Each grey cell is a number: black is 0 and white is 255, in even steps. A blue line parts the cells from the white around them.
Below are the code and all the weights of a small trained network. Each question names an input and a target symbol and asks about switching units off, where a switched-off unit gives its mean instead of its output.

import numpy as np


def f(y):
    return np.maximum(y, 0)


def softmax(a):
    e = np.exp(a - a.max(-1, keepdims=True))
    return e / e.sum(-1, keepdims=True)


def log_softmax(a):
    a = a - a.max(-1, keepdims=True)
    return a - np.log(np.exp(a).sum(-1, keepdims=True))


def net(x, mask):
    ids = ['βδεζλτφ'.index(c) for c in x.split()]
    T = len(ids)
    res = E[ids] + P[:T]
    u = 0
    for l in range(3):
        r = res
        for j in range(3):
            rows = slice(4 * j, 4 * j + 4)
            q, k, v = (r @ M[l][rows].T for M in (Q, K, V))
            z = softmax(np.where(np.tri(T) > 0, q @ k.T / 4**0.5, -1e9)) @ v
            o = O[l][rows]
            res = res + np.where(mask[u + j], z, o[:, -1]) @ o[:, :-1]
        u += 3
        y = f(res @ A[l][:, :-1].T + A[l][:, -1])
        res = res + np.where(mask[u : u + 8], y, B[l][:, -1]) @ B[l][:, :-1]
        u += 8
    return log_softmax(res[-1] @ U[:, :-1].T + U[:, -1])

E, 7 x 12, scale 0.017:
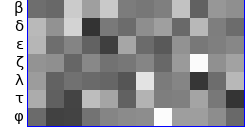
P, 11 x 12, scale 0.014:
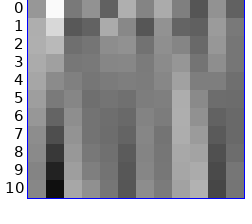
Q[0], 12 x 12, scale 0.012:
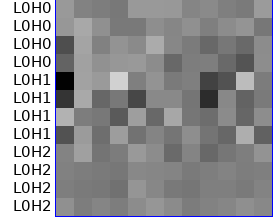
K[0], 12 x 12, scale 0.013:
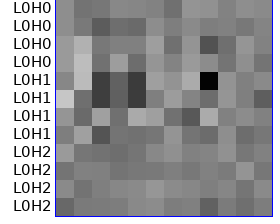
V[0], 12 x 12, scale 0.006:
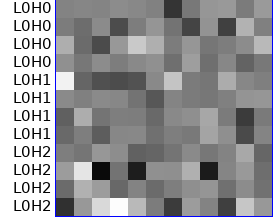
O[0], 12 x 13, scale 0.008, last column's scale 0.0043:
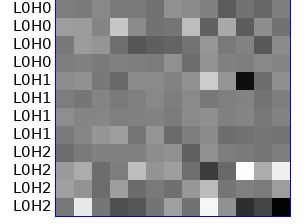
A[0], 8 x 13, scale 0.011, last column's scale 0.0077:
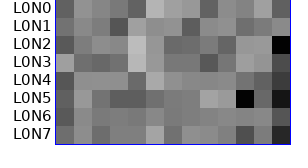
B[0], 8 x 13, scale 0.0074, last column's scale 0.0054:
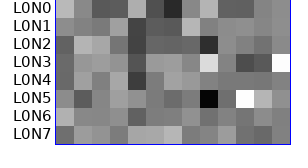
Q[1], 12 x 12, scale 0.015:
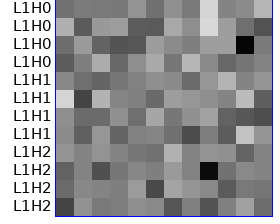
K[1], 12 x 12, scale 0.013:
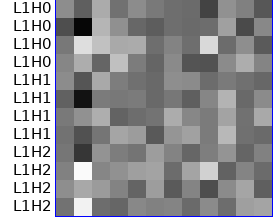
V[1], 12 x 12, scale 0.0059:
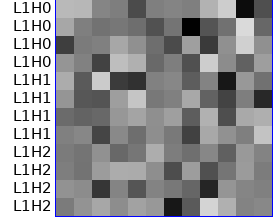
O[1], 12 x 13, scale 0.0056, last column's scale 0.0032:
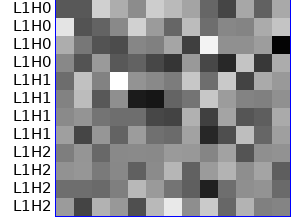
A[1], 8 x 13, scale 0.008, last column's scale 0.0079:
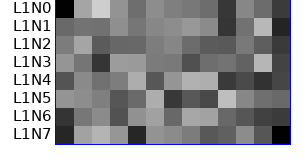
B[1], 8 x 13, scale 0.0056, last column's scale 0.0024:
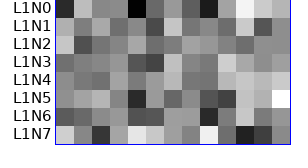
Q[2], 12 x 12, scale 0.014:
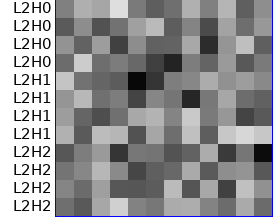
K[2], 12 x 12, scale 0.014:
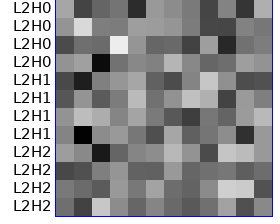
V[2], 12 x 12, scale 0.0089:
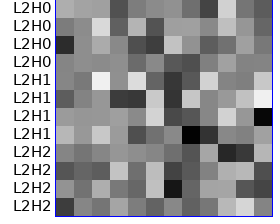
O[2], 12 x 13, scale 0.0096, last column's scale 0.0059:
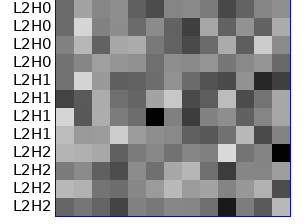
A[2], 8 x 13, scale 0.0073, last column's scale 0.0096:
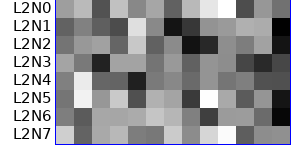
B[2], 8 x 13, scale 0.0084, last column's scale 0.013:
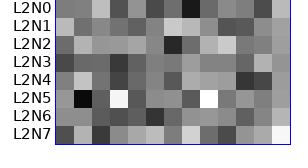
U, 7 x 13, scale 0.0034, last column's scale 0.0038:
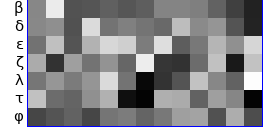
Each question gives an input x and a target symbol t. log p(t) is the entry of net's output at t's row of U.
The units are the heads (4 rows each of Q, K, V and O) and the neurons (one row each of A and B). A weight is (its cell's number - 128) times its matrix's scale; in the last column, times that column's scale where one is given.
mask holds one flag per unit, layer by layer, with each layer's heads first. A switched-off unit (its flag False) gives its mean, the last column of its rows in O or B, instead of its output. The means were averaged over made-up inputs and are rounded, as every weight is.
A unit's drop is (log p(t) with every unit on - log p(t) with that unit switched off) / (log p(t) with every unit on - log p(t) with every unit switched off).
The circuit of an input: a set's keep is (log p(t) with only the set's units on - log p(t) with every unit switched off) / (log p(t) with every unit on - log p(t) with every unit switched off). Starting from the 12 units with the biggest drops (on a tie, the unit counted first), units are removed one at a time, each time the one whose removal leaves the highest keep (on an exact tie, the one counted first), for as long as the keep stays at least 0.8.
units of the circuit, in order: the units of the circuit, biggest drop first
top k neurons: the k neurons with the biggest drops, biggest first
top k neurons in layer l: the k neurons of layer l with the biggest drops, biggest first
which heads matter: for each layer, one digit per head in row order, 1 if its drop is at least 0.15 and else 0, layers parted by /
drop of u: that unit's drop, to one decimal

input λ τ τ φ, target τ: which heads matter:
010 / 000 / 010
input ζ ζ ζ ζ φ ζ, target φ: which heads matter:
000 / 000 / 010
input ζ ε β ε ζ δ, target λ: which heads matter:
010 / 000 / 110
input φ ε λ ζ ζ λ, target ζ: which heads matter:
010 / 000 / 010
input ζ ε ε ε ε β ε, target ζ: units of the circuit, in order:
L0H1, L2H1, L2N7
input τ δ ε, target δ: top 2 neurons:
L0N3, L2N5
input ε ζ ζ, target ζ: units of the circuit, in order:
L1H1, L0H2, L2H1
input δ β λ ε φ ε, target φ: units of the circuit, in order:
L2H1
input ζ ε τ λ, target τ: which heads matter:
000 / 010 / 010
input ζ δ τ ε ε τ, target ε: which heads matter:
010 / 000 / 001
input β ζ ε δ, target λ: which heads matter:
011 / 000 / 110
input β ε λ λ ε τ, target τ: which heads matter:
010 / 000 / 010
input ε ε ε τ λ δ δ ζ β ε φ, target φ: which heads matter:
010 / 110 / 010
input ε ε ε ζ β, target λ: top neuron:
L2N2
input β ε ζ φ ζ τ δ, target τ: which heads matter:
000 / 000 / 010
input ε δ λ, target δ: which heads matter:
010 / 000 / 101
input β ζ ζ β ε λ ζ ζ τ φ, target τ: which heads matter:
011 / 000 / 010
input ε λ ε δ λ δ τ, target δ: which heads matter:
010 / 010 / 101
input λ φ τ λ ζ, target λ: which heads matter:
010 / 000 / 001
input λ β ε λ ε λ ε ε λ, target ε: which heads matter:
000 / 000 / 010
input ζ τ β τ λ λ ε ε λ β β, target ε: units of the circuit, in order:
L2H1
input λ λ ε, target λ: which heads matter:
000 / 000 / 001
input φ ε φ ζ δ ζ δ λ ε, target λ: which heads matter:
000 / 001 / 001
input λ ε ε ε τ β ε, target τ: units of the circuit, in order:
L0H1, L2H1
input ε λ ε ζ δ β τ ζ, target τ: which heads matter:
000 / 000 / 010
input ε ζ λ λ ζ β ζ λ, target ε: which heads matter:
010 / 000 / 010
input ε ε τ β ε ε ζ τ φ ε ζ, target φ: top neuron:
L0N3
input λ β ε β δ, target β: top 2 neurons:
L2N4, L0N3
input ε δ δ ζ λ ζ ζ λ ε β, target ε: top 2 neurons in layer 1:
L1N0, L1N5
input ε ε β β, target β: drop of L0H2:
1.5
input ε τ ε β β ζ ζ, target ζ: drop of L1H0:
0.2
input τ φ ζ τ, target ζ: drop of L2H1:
0.2
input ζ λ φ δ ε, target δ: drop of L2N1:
0.0
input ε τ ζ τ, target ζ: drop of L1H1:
0.1
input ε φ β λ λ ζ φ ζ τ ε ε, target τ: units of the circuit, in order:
L2H1
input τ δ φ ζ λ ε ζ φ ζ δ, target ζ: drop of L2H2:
0.1
